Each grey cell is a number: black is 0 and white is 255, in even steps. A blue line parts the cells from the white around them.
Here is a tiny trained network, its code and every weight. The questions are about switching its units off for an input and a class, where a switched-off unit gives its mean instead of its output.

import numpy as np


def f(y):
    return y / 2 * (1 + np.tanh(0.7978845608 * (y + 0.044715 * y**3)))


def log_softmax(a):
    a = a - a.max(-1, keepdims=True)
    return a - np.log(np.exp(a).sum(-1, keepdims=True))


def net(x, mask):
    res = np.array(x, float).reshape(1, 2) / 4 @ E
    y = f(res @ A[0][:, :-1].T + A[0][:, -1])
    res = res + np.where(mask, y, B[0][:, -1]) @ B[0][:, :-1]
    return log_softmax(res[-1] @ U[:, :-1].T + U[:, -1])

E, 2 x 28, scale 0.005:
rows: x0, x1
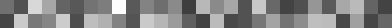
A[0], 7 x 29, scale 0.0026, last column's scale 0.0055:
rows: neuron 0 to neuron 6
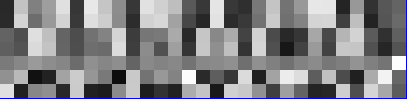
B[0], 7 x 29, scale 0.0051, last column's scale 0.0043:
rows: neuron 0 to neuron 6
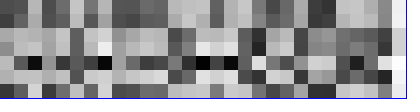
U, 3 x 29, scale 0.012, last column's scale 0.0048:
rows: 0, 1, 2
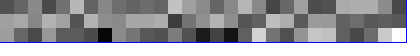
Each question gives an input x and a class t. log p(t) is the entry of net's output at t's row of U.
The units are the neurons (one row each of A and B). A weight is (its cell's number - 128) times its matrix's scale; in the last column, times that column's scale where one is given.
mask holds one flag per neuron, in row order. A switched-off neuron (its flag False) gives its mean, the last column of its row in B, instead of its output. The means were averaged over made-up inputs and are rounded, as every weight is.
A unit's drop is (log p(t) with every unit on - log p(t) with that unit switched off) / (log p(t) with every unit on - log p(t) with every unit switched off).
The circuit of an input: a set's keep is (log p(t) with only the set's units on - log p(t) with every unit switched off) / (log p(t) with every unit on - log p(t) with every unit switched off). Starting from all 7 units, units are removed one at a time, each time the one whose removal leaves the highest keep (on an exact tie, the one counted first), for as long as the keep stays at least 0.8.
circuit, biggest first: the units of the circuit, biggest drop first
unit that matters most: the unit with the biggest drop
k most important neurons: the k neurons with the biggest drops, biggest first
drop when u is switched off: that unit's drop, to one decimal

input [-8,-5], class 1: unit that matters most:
neuron 5
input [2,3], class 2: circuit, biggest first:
[neuron 6; neuron 5]
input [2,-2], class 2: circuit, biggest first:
[neuron 5; neuron 0; neuron 1]
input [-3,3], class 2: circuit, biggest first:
[neuron 6; neuron 3]
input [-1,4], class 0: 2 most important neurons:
[neuron 0; neuron 1]
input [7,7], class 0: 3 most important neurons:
[neuron 1; neuron 0; neuron 5]
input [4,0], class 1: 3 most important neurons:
[neuron 3; neuron 2; neuron 1]
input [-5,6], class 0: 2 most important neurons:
[neuron 0; neuron 1]
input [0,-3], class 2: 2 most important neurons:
[neuron 0; neuron 1]
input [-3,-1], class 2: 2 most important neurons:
[neuron 3; neuron 2]
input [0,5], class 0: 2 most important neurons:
[neuron 0; neuron 1]
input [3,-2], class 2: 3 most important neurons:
[neuron 5; neuron 0; neuron 1]
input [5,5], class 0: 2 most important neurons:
[neuron 1; neuron 0]
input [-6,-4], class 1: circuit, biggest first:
[neuron 5]
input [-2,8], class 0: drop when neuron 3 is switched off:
0.0
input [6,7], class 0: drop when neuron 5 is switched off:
0.1
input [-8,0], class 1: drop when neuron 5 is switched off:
0.5
